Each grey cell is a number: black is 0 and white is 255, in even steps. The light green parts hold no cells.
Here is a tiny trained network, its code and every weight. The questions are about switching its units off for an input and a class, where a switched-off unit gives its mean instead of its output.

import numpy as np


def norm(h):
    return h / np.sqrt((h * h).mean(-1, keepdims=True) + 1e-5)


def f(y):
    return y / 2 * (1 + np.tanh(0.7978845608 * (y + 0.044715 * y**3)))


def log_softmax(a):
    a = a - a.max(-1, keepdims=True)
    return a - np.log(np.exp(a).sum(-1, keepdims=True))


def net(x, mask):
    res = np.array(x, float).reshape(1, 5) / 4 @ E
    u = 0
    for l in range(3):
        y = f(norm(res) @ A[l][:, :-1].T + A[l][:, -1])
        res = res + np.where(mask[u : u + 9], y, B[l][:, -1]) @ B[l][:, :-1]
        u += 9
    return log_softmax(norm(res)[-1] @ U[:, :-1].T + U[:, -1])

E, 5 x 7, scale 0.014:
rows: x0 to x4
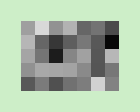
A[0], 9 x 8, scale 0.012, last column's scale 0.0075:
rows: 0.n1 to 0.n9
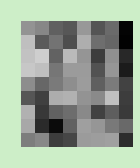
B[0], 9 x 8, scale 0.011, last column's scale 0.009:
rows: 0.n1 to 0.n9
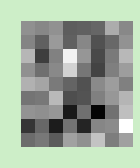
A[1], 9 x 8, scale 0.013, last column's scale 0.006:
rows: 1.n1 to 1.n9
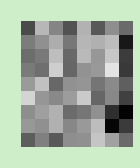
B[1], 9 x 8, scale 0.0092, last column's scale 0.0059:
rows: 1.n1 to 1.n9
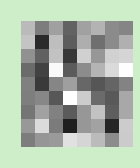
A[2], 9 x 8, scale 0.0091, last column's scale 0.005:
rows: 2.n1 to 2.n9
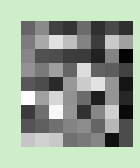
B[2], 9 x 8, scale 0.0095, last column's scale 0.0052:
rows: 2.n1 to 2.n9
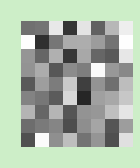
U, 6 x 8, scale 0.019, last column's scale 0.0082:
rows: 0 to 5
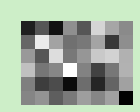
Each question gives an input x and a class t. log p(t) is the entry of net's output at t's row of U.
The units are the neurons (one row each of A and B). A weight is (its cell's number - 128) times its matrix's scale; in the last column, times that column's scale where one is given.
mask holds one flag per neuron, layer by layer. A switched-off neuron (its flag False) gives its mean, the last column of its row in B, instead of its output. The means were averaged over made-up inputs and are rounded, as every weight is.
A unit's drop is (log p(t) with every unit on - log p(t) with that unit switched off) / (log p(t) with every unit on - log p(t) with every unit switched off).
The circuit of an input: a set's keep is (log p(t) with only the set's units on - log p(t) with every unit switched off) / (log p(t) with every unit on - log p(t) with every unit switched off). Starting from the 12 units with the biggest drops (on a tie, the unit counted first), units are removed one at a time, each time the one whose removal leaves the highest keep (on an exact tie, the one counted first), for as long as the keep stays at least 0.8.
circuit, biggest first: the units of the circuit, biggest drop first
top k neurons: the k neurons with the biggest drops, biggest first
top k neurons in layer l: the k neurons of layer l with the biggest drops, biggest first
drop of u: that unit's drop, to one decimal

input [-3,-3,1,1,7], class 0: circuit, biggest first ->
2.n1
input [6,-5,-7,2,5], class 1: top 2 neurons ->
1.n8, 2.n9
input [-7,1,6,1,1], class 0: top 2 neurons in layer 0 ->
0.n8, 0.n9
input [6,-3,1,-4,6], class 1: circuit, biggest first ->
0.n8, 1.n4, 1.n3
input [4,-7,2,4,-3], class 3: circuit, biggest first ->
0.n3, 0.n4
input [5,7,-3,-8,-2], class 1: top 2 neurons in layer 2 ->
2.n9, 2.n2
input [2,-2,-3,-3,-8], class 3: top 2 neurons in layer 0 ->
0.n6, 0.n1
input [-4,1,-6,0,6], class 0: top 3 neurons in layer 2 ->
2.n1, 2.n3, 2.n9
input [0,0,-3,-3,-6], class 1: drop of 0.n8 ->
0.9
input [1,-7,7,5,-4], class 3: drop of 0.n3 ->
0.1
